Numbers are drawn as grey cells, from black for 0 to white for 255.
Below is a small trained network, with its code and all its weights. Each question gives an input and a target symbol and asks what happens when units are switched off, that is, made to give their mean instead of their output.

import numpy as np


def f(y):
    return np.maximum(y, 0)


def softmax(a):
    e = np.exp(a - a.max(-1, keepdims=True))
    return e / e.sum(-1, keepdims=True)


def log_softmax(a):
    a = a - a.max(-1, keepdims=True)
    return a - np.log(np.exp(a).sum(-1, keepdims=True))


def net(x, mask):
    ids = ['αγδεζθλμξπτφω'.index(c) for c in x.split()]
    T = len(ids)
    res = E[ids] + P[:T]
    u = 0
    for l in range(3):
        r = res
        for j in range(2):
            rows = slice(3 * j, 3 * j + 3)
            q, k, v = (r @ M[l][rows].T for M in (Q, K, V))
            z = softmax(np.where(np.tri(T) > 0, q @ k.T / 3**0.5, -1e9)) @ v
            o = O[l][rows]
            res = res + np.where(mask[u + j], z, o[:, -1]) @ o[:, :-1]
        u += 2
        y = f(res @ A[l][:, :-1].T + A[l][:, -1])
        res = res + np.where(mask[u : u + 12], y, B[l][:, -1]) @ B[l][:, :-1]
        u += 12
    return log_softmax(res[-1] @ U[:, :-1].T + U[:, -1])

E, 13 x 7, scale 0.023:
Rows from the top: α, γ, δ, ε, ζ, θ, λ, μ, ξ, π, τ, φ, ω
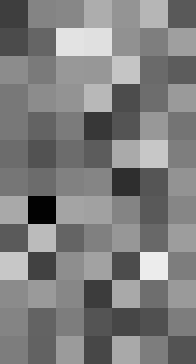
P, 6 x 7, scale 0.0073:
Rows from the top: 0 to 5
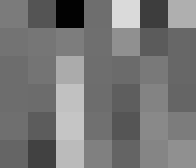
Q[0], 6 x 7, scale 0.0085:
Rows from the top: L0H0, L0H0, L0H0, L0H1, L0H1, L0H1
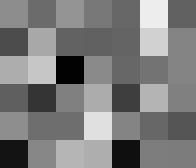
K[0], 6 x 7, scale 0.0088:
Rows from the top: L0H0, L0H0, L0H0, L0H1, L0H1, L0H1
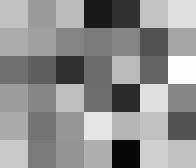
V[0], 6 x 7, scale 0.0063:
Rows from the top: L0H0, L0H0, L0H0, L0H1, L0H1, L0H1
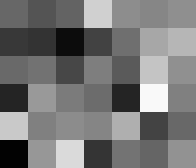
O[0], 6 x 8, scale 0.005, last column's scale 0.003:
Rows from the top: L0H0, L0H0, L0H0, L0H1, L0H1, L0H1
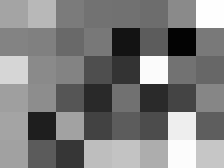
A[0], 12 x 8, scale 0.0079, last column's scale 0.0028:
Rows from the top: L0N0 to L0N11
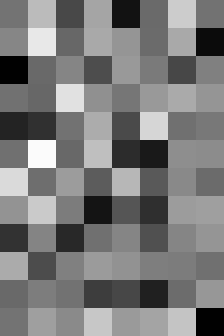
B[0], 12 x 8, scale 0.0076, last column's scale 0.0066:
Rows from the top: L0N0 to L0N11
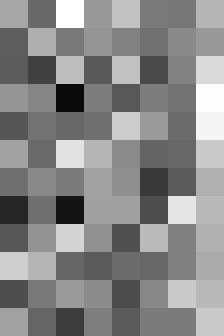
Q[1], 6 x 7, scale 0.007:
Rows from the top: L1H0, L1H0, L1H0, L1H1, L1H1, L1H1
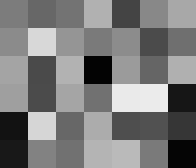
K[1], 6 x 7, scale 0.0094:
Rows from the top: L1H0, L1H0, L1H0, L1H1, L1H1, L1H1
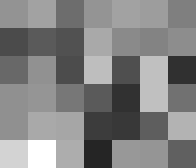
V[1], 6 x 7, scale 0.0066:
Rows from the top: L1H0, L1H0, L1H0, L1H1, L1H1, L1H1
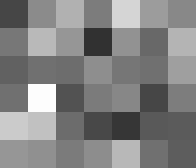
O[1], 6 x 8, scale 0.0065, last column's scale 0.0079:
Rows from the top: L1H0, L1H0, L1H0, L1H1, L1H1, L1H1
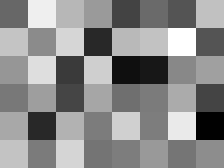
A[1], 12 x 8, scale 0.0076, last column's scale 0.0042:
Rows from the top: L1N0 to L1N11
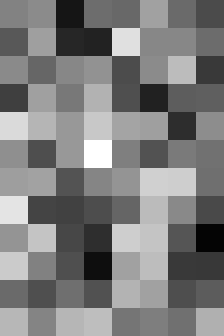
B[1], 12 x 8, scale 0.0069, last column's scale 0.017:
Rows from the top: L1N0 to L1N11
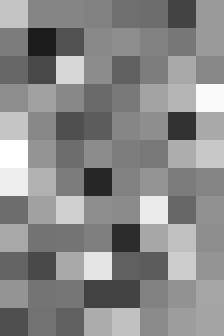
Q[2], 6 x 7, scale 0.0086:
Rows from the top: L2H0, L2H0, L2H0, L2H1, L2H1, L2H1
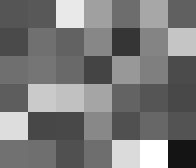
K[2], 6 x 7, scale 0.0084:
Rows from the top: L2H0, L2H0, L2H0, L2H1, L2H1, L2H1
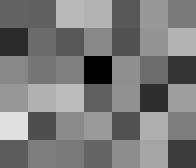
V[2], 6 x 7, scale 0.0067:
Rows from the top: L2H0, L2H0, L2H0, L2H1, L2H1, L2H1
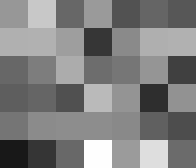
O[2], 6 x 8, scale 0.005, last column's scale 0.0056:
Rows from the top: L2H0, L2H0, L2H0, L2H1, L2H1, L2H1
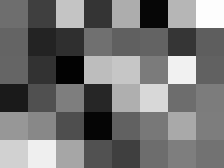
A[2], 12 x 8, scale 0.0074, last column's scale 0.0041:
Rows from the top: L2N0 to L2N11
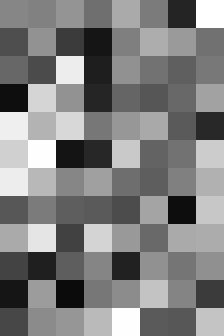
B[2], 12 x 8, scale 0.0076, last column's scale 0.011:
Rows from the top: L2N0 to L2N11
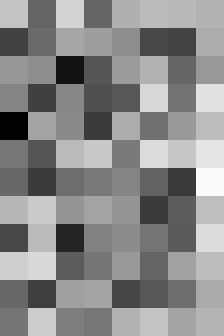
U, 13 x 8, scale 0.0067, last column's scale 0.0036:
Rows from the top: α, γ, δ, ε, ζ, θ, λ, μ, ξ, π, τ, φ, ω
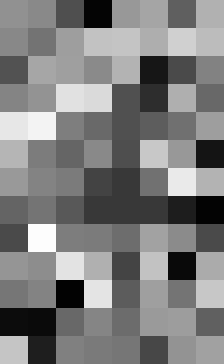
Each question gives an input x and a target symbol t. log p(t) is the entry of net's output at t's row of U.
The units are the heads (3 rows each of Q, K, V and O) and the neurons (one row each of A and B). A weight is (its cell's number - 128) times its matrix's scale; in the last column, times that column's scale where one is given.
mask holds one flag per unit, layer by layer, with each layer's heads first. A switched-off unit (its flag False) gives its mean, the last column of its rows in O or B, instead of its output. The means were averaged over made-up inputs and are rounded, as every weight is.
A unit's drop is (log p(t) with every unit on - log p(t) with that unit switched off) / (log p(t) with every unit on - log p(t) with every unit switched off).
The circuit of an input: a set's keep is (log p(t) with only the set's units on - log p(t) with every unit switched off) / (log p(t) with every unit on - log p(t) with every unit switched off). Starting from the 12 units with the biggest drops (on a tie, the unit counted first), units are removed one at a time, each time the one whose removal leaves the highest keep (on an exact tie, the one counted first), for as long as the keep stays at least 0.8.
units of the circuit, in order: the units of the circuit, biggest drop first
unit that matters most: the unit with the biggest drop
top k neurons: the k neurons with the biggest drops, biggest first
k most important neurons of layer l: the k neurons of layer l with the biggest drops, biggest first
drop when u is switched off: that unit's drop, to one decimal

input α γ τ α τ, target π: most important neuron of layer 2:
L2N3
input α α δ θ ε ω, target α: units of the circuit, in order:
L2N2; L0N2
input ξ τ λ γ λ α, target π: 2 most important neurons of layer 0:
L0N4; L0N7
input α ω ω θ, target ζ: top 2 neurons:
L2N9; L1N8
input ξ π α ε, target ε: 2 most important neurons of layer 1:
L1N5; L1N3
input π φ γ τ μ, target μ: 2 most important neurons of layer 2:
L2N6; L2N4
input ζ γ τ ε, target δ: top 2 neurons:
L0N5; L2N4
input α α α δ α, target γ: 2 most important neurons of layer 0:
L0N2; L0N3
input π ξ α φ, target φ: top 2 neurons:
L0N7; L0N10
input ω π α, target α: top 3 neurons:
L0N2; L2N2; L2N5
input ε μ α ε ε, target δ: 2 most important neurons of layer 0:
L0N5; L0N0
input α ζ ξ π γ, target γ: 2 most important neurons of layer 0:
L0N7; L0N2
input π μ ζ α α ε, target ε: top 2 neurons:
L0N10; L0N5
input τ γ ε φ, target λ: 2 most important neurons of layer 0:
L0N10; L0N4
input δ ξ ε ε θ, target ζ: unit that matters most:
L2N9
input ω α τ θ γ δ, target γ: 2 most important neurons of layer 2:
L2N5; L2N0
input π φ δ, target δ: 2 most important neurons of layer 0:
L0N6; L0N7
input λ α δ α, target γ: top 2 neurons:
L0N2; L0N7
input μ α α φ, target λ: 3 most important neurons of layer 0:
L0N10; L0N7; L0N4
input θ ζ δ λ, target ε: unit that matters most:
L0N10
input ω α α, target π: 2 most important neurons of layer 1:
L1N5; L1N4
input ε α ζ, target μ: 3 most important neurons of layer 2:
L2N1; L2N5; L2N10
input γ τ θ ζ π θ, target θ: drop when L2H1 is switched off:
0.5
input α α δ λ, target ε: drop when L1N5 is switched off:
0.2
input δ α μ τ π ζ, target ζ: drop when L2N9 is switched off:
0.4
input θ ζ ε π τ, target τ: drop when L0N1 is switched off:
0.0
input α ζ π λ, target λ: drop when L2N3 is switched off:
0.1
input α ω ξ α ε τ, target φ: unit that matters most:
L0N7
